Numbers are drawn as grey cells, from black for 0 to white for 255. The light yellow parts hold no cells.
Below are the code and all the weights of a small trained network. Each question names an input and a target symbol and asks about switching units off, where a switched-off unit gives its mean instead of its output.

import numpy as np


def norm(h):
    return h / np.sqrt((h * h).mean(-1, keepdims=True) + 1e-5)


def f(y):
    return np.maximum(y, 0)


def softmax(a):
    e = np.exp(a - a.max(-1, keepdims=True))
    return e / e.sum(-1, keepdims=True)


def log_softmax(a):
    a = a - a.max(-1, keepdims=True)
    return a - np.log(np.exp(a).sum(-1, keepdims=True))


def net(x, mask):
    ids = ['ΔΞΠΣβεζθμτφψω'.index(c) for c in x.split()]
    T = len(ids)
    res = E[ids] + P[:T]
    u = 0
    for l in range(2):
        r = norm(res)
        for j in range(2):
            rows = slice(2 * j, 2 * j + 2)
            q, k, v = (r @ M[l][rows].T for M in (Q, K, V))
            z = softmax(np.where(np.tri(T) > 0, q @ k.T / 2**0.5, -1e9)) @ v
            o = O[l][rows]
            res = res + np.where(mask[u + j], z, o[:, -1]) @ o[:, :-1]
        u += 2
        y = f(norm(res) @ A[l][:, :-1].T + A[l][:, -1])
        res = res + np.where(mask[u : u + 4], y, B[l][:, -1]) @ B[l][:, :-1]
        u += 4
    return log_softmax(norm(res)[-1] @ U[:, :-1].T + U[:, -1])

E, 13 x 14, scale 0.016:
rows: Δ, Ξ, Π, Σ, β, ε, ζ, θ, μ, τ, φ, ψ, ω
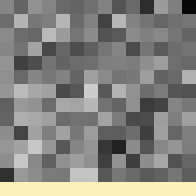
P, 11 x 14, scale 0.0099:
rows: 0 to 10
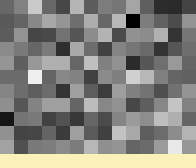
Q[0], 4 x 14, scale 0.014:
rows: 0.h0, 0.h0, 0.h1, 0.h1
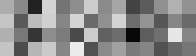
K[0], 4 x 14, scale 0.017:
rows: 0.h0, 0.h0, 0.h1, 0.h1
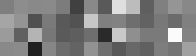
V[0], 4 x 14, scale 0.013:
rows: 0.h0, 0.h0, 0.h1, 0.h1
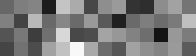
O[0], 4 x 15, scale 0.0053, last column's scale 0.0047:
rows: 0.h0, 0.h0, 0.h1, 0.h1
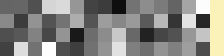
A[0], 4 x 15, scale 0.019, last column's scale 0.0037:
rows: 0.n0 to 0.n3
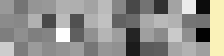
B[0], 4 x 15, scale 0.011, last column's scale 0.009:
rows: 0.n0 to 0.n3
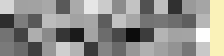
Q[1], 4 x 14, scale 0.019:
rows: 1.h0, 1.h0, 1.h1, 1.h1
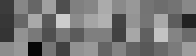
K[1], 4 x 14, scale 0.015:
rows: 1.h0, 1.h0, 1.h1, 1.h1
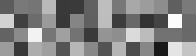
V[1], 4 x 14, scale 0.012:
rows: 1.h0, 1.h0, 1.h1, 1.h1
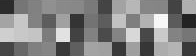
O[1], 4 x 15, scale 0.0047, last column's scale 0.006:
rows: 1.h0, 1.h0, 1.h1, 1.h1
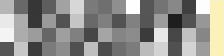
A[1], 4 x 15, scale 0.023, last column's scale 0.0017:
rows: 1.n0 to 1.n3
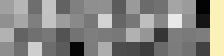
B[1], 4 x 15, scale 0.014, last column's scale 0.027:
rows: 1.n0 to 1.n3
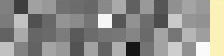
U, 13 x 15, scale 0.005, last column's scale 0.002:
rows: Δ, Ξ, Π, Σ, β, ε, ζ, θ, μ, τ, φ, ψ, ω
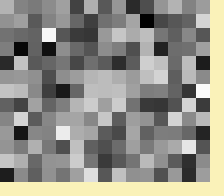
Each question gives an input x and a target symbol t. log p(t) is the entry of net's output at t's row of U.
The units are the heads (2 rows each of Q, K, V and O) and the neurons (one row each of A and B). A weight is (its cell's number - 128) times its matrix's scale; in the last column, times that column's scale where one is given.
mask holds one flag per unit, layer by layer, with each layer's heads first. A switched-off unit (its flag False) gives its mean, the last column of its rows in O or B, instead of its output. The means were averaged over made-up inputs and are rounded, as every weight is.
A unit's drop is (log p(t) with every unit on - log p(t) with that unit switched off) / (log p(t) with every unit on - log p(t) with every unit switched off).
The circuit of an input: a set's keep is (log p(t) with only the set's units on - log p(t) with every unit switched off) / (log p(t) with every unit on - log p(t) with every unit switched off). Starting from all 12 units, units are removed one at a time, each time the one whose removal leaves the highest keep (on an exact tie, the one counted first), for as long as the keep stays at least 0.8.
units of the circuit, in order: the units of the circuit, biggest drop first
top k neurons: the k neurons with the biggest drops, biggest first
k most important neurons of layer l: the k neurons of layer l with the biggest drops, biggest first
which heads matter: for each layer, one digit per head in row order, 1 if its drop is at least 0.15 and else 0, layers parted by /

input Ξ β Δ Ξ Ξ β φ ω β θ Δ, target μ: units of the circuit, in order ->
0.h1; 1.n1
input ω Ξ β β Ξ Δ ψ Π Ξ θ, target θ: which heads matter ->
00 / 00
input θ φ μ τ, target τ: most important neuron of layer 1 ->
1.n3
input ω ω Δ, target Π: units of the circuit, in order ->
0.h1; 0.n2; 1.n3; 1.n0
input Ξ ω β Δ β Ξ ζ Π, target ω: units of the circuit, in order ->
0.n1; 0.h0; 1.n3
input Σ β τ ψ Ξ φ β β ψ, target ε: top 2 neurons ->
1.n3; 0.n2
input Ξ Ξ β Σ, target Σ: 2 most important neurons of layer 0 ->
0.n3; 0.n2
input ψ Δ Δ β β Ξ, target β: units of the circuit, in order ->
1.n3; 1.h1
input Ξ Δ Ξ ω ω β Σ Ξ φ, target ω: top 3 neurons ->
0.n1; 1.n3; 0.n2
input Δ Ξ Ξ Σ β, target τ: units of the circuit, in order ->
0.h1; 0.n1; 1.n3
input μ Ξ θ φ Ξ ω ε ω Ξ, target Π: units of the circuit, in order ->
0.h1; 1.n3; 1.n0
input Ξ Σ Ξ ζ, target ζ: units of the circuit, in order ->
0.h0; 0.n2; 1.n3
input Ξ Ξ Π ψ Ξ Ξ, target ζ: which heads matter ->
11 / 00
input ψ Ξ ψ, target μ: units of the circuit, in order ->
0.h1; 0.n2; 1.n1; 1.n3
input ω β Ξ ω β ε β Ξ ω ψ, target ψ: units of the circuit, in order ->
0.n2; 1.n3; 1.n2
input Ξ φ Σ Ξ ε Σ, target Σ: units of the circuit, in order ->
0.n2; 1.n3
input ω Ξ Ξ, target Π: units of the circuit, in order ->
0.h1; 1.n0; 1.n3
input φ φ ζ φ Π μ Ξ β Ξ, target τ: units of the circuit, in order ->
0.h1; 1.n3
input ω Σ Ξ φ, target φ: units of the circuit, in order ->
1.n3; 0.h1; 0.h0
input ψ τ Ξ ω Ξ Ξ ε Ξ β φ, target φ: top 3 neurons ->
1.n3; 0.n2; 1.n0
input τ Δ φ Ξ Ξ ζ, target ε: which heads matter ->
11 / 00
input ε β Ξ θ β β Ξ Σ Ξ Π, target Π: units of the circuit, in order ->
1.n3; 0.h1
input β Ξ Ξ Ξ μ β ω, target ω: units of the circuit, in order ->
1.n3; 1.h1
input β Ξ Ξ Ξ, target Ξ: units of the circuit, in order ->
1.n3
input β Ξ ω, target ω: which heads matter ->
00 / 00
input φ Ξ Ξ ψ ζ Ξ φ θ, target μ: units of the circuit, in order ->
0.h1; 1.n1
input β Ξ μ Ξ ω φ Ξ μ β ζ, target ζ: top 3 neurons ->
1.n3; 0.n2; 0.n3
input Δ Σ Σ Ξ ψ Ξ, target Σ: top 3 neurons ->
0.n2; 1.n3; 0.n0
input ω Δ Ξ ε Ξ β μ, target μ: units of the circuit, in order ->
0.n3; 1.n1
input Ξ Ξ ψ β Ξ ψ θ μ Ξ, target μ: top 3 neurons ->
1.n1; 0.n2; 1.n3
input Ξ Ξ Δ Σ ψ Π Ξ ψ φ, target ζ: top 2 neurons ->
0.n2; 1.n3
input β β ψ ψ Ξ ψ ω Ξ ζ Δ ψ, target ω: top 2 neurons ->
0.n1; 1.n3
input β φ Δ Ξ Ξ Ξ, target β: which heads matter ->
00 / 11
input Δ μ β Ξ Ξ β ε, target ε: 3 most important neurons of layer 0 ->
0.n0; 0.n2; 0.n3
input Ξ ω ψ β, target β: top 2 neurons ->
1.n2; 1.n3
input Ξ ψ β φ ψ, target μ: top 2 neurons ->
1.n1; 1.n3
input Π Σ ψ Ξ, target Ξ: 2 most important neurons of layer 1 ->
1.n3; 1.n2
